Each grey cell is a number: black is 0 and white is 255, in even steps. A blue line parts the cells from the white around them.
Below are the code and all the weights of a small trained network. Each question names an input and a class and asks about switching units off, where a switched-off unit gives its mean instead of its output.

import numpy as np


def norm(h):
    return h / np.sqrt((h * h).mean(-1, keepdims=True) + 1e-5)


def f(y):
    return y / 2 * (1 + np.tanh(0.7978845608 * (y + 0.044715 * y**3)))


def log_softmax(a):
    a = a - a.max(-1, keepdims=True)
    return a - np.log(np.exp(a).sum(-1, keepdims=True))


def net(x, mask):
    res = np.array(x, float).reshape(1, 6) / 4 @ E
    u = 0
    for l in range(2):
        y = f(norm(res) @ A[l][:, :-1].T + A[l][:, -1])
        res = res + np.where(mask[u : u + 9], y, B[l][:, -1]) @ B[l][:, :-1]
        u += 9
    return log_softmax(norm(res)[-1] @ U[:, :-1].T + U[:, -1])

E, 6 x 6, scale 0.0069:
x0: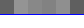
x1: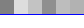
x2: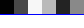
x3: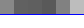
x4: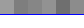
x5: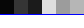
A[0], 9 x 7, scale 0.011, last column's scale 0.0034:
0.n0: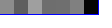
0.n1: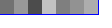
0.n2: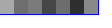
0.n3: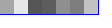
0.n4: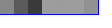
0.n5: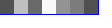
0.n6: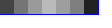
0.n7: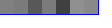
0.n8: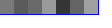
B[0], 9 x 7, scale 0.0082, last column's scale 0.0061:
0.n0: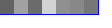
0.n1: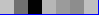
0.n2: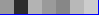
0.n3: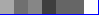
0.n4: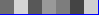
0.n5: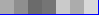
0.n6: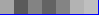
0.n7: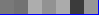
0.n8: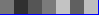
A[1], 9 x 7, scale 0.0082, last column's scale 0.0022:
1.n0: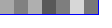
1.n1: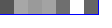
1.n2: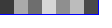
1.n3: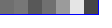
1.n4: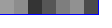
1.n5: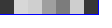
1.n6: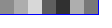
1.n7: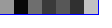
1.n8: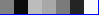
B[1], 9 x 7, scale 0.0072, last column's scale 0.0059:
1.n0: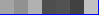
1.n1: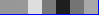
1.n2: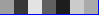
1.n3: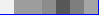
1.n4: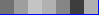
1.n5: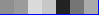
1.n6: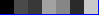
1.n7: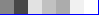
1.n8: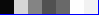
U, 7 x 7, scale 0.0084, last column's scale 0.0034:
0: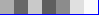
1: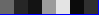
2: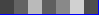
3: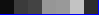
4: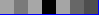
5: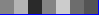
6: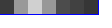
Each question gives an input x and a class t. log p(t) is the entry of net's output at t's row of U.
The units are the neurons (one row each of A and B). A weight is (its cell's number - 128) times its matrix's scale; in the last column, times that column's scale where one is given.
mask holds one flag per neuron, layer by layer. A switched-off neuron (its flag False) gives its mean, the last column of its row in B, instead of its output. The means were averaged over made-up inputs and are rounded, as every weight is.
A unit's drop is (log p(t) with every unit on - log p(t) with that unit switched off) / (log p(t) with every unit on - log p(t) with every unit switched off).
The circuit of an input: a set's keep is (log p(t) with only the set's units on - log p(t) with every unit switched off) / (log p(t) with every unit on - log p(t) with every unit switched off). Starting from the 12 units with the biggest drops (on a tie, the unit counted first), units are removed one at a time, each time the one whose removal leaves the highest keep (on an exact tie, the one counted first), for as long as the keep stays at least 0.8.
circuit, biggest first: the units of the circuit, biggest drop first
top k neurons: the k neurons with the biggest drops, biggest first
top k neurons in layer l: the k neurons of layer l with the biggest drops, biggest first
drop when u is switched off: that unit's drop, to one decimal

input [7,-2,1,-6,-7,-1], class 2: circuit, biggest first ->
[1.n8]
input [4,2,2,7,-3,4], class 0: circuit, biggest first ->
[1.n3 1.n6]
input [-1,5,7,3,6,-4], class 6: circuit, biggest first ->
[1.n6 1.n7]
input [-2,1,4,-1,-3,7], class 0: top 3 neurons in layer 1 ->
[1.n2 1.n3 1.n6]
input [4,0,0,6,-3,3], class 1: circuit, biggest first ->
[1.n8 0.n4]
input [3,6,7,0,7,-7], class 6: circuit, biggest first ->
[1.n6 1.n7]
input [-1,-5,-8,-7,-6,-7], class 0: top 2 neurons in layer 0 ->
[0.n2 0.n4]
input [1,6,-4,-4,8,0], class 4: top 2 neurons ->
[0.n3 0.n4]
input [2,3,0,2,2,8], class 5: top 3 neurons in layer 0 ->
[0.n1 0.n4 0.n5]
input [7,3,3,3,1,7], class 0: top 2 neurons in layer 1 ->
[1.n2 1.n3]
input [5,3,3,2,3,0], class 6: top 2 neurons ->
[0.n8 0.n1]
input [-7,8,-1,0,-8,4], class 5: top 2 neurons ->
[0.n1 0.n5]
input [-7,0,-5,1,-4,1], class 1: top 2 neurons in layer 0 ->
[0.n4 0.n6]
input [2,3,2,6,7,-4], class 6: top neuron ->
[1.n6]
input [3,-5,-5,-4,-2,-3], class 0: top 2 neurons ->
[1.n7 0.n2]
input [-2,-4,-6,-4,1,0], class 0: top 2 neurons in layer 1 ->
[1.n7 1.n6]
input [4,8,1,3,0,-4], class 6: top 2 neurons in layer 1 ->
[1.n6 1.n5]
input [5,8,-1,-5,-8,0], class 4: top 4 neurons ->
[0.n3 1.n7 0.n4 1.n8]
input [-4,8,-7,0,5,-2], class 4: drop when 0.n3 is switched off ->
0.3
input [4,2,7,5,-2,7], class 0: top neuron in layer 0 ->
[0.n6]
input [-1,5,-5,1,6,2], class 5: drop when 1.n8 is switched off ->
-0.1
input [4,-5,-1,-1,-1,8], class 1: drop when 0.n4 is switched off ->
0.2
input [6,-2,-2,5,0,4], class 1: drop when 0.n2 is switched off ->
0.0
